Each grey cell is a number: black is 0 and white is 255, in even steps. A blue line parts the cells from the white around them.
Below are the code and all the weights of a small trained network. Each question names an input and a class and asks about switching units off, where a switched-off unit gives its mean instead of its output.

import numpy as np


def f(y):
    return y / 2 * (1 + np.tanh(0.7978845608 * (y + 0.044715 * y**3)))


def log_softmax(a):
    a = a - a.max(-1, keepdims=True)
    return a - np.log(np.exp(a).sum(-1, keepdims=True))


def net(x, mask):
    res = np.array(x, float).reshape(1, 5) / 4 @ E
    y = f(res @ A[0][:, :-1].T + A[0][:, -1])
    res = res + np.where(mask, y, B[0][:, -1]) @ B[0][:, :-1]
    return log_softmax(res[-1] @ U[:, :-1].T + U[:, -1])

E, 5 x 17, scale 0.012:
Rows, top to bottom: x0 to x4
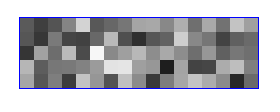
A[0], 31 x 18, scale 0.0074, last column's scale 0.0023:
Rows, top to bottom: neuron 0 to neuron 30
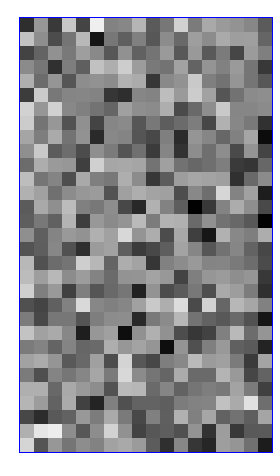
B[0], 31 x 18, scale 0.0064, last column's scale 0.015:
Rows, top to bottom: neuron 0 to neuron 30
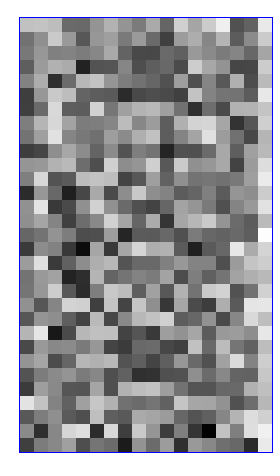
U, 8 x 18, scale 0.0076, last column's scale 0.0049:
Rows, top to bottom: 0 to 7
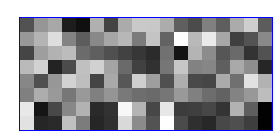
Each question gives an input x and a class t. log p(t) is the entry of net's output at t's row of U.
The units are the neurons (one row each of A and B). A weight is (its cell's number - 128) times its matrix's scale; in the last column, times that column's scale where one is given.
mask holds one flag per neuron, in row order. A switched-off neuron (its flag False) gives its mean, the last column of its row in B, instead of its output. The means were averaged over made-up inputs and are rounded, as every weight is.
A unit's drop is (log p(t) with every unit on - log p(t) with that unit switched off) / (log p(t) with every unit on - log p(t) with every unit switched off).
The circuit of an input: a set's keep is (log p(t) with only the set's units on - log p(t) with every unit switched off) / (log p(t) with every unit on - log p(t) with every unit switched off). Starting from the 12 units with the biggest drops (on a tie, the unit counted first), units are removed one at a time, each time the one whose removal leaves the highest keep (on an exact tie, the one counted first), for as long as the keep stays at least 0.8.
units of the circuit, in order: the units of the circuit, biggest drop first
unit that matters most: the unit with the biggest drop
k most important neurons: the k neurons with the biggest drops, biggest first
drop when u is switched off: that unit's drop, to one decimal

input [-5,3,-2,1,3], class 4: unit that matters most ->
neuron 29
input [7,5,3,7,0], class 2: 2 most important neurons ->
(neuron 3; neuron 29)
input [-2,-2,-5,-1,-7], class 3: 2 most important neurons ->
(neuron 22; neuron 13)
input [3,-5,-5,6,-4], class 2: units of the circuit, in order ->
(neuron 30; neuron 15)
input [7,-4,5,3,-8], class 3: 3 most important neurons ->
(neuron 13; neuron 22; neuron 29)
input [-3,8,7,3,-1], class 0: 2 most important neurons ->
(neuron 16; neuron 21)
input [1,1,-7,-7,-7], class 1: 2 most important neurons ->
(neuron 27; neuron 8)
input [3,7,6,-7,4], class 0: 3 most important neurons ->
(neuron 28; neuron 16; neuron 21)
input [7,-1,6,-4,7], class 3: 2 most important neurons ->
(neuron 29; neuron 17)
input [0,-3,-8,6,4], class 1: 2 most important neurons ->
(neuron 19; neuron 7)
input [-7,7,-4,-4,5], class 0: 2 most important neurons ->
(neuron 16; neuron 21)
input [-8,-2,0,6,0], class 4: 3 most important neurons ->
(neuron 29; neuron 10; neuron 5)
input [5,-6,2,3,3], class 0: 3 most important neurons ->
(neuron 29; neuron 12; neuron 26)
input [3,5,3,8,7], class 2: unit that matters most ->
neuron 3
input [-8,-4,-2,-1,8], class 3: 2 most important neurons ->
(neuron 24; neuron 11)
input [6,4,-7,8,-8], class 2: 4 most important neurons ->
(neuron 30; neuron 15; neuron 23; neuron 0)
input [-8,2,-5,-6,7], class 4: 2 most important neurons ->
(neuron 29; neuron 9)
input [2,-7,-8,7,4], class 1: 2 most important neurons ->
(neuron 7; neuron 19)
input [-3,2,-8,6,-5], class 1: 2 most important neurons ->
(neuron 19; neuron 7)
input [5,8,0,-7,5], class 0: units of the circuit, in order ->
(neuron 28)
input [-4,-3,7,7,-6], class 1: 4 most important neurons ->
(neuron 0; neuron 10; neuron 14; neuron 5)
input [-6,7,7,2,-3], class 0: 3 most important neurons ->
(neuron 16; neuron 21; neuron 7)
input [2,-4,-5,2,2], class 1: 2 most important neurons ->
(neuron 16; neuron 7)
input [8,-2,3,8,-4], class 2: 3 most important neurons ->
(neuron 3; neuron 15; neuron 29)
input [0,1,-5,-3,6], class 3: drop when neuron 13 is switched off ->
-0.1
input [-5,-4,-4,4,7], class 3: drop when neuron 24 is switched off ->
0.2
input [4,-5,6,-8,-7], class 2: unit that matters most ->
neuron 5
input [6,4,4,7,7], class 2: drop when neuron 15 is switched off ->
0.3
